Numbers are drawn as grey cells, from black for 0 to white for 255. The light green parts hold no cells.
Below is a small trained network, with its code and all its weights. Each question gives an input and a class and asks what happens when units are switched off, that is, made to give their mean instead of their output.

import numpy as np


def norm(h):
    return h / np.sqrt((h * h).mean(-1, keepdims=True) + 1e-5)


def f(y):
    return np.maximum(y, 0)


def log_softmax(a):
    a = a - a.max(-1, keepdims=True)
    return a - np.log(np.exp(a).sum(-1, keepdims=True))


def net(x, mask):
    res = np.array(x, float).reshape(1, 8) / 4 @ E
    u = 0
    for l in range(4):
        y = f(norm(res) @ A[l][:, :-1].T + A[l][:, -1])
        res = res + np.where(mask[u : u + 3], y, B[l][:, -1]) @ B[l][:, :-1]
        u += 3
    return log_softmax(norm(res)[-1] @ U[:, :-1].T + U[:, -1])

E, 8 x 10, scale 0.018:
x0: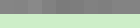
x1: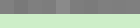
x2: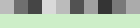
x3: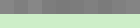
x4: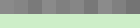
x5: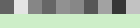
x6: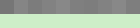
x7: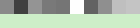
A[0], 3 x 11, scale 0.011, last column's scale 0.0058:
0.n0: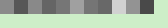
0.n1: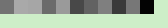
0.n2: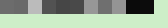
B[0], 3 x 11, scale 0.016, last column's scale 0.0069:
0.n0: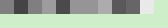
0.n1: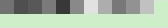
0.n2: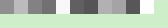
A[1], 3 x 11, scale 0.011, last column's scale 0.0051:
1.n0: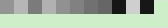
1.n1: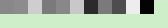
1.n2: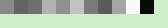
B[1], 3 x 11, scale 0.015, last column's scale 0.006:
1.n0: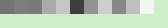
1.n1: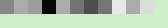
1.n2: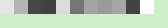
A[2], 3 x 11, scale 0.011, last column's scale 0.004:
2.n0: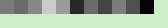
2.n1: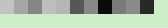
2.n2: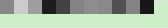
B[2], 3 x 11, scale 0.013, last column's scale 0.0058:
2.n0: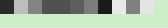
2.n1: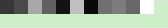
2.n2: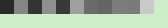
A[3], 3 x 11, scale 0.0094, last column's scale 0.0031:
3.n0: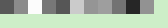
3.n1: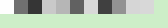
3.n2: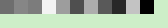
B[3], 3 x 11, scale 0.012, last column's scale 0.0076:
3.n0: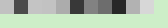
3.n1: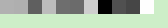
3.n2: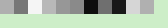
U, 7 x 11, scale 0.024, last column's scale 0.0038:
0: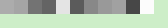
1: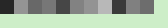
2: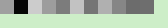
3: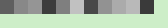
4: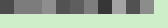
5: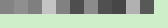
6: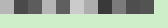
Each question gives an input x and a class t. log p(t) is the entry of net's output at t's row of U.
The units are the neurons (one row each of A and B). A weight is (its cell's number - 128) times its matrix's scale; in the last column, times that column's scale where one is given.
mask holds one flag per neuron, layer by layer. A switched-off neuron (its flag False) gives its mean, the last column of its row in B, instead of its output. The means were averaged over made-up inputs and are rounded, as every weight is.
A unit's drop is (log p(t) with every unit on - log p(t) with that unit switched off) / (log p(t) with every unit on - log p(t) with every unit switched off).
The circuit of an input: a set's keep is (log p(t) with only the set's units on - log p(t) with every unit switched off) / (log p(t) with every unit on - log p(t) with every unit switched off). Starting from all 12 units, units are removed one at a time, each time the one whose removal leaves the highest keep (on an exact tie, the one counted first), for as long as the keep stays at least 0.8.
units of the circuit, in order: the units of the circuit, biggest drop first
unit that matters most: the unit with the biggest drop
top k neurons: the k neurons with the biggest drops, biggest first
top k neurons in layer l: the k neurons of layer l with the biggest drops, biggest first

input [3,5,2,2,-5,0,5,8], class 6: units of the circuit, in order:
0.n0, 0.n2, 1.n2
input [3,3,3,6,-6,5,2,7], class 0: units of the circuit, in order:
1.n2
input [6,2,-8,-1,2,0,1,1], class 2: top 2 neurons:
3.n0, 1.n2
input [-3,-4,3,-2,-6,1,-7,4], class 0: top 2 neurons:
1.n2, 0.n1
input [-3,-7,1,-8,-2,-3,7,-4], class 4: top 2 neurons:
1.n2, 2.n0
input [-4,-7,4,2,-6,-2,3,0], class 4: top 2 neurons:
2.n1, 0.n1
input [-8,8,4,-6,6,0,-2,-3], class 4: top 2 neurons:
2.n0, 2.n1
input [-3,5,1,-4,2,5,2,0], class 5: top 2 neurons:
0.n1, 2.n1
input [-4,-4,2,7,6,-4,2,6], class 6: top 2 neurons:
2.n1, 3.n1
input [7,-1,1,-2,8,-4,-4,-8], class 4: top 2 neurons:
2.n0, 1.n2
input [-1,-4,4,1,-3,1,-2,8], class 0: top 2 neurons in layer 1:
1.n2, 1.n1
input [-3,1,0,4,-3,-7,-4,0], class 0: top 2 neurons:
0.n2, 2.n1
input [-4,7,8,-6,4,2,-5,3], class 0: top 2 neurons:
1.n2, 1.n0
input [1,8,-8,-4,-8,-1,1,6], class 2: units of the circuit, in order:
3.n0
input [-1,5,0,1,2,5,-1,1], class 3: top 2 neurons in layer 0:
0.n0, 0.n1
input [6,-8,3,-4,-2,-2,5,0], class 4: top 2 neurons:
2.n1, 0.n1
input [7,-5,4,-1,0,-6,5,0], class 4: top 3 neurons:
2.n0, 0.n1, 2.n1
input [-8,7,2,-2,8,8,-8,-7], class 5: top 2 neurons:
3.n2, 1.n0
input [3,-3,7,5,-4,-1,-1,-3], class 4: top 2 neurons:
2.n1, 2.n0
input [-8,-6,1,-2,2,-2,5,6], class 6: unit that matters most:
2.n1
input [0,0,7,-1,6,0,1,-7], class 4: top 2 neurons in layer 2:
2.n0, 2.n1
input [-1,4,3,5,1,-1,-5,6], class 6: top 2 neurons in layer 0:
0.n0, 0.n2
